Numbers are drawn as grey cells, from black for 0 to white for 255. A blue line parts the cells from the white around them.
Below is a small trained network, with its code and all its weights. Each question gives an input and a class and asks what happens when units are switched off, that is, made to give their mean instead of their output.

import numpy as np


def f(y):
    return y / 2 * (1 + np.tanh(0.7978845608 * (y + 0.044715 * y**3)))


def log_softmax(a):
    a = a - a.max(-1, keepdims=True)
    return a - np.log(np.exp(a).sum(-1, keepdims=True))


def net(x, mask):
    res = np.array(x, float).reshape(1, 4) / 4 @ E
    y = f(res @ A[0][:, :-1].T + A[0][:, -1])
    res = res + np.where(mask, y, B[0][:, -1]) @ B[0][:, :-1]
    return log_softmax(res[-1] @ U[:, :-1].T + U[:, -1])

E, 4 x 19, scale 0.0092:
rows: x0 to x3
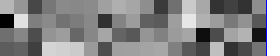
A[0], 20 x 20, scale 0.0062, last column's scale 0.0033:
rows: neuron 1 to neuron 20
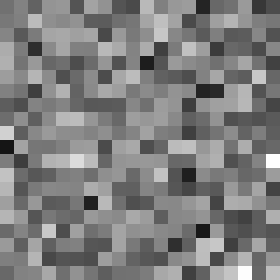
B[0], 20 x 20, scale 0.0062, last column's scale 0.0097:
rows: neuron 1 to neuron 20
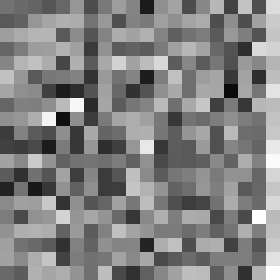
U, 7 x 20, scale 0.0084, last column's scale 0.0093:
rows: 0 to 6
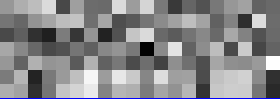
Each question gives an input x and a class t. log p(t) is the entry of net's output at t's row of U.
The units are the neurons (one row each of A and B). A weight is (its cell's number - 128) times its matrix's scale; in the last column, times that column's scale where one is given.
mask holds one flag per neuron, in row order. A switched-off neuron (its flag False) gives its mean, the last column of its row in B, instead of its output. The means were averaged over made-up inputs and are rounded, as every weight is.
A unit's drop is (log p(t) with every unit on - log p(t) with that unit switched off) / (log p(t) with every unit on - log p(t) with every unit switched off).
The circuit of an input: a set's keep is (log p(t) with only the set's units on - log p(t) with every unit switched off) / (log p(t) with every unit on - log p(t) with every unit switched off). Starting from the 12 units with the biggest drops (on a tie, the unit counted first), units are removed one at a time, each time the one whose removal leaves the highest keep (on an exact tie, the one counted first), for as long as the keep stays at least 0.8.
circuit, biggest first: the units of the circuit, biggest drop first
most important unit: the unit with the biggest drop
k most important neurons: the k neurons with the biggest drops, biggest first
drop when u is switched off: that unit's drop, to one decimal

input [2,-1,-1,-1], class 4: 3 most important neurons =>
(neuron 20; neuron 8; neuron 2)
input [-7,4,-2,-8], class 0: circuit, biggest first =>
(neuron 19)
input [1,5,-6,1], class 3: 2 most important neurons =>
(neuron 6; neuron 18)
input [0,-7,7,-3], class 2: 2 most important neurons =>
(neuron 14; neuron 10)
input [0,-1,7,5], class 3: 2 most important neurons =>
(neuron 7; neuron 1)
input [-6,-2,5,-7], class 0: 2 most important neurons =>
(neuron 15; neuron 19)
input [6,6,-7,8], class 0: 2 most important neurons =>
(neuron 9; neuron 12)
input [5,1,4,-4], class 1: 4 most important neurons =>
(neuron 4; neuron 16; neuron 12; neuron 9)
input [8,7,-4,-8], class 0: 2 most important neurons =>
(neuron 19; neuron 20)
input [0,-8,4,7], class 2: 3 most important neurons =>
(neuron 14; neuron 10; neuron 13)
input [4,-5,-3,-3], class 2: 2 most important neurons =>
(neuron 20; neuron 14)
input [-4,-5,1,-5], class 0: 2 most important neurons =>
(neuron 15; neuron 11)
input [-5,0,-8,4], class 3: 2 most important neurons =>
(neuron 18; neuron 6)
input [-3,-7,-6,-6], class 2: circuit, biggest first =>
(neuron 14)
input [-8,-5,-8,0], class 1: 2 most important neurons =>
(neuron 8; neuron 2)
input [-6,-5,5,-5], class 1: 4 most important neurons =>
(neuron 20; neuron 8; neuron 2; neuron 11)
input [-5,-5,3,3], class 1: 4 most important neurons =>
(neuron 20; neuron 11; neuron 2; neuron 8)
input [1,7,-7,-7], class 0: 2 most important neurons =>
(neuron 19; neuron 5)
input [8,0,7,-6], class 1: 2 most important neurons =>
(neuron 4; neuron 16)
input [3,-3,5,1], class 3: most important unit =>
neuron 7
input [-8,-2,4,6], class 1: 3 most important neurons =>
(neuron 20; neuron 2; neuron 8)
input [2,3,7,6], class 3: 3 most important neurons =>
(neuron 1; neuron 7; neuron 15)
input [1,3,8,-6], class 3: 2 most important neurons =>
(neuron 7; neuron 1)
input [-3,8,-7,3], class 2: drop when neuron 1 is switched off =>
0.1
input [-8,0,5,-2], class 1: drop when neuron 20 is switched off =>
0.2
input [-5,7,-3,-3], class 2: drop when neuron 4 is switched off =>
0.1
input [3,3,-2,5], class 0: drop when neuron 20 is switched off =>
0.1
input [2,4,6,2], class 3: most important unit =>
neuron 1
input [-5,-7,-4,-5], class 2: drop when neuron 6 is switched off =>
0.0
